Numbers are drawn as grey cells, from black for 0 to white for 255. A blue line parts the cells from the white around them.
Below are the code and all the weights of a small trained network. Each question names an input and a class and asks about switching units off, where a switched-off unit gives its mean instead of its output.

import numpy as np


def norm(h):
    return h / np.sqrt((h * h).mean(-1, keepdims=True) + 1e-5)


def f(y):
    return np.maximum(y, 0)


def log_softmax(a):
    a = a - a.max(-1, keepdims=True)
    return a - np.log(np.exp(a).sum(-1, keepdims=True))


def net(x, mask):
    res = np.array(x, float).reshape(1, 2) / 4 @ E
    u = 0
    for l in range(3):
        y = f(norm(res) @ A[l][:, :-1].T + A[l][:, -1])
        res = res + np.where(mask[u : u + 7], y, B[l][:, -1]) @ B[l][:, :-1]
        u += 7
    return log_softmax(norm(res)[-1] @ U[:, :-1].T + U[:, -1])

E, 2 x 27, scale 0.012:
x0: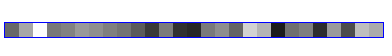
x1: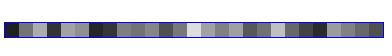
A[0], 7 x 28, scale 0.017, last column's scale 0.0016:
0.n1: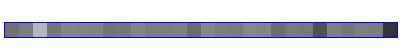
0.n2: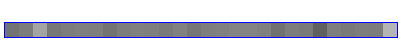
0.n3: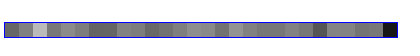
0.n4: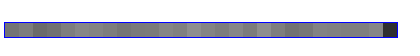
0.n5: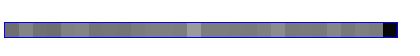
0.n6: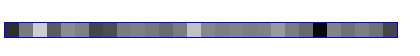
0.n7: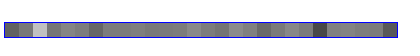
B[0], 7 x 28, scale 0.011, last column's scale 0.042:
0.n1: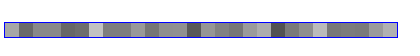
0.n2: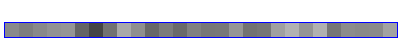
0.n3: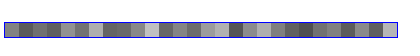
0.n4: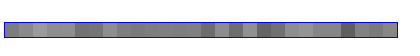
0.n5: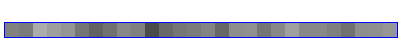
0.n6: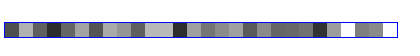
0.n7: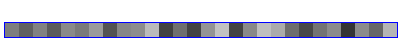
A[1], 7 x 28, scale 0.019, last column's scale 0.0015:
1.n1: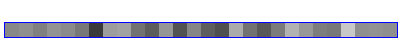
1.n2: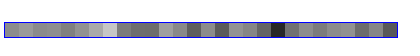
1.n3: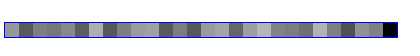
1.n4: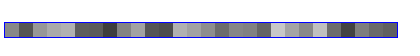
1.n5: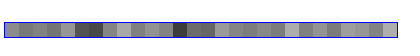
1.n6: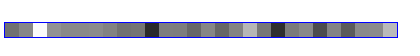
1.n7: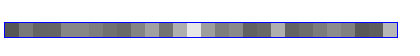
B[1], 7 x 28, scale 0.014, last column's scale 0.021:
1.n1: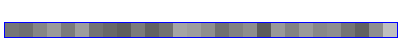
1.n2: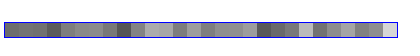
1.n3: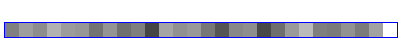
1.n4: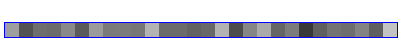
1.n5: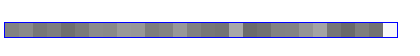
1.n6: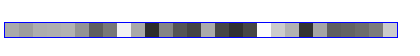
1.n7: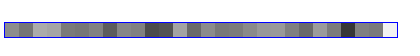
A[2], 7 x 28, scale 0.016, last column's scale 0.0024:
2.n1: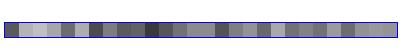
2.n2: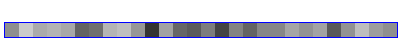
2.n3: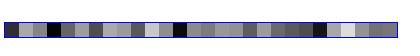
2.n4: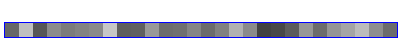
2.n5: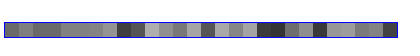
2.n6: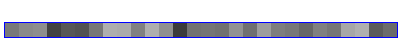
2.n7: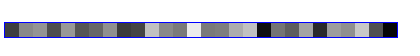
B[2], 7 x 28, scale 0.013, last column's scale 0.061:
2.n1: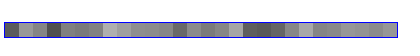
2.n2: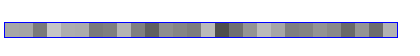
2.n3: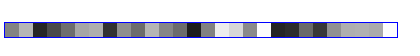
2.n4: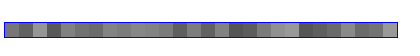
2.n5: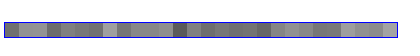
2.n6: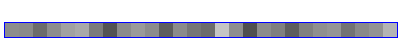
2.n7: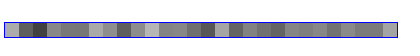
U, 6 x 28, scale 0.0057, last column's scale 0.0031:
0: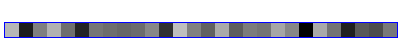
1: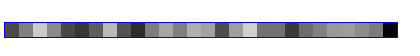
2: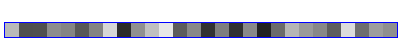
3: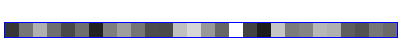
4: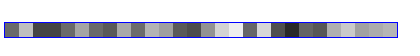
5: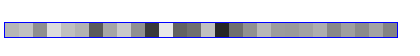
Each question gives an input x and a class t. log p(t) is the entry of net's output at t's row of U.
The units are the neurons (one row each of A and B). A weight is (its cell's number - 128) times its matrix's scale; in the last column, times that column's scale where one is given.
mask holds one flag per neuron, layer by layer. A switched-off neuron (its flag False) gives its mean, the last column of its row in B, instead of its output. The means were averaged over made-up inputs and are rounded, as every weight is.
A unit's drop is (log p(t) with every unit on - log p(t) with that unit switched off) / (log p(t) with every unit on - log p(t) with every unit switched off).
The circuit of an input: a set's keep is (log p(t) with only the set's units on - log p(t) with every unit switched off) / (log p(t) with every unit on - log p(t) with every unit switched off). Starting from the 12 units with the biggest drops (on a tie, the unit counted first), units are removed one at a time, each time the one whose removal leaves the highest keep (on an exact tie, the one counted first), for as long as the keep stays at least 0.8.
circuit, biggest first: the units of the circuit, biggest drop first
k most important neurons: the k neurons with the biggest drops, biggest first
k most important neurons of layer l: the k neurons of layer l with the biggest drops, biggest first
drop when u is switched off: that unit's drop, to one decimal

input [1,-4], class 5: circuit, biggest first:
0.n6, 2.n3
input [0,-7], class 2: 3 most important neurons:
1.n2, 0.n5, 0.n7
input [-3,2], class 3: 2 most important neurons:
2.n3, 1.n1
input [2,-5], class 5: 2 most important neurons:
0.n6, 1.n6
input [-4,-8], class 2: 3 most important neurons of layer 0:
0.n7, 0.n3, 0.n6
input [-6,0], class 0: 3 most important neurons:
0.n6, 2.n3, 1.n4
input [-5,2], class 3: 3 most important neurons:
2.n3, 0.n7, 0.n3
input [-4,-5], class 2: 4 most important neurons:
1.n6, 0.n3, 0.n7, 2.n3
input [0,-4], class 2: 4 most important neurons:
0.n5, 1.n2, 0.n1, 0.n7
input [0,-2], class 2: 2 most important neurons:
0.n5, 1.n2
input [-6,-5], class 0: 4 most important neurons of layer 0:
0.n1, 0.n6, 0.n3, 0.n7
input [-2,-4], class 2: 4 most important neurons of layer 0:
0.n7, 0.n3, 0.n6, 0.n2
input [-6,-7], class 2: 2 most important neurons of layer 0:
0.n3, 0.n7
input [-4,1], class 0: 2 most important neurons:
0.n6, 1.n4
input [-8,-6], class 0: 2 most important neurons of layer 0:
0.n1, 0.n6
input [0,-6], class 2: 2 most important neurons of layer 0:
0.n5, 0.n7
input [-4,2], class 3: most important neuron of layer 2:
2.n3
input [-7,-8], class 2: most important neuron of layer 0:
0.n3
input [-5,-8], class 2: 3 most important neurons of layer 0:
0.n7, 0.n3, 0.n6
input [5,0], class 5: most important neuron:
1.n3
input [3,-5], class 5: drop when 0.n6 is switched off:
1.2
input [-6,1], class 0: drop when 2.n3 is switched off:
0.1
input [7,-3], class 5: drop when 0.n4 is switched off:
0.0
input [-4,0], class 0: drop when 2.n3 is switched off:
0.1
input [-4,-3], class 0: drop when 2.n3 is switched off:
0.7
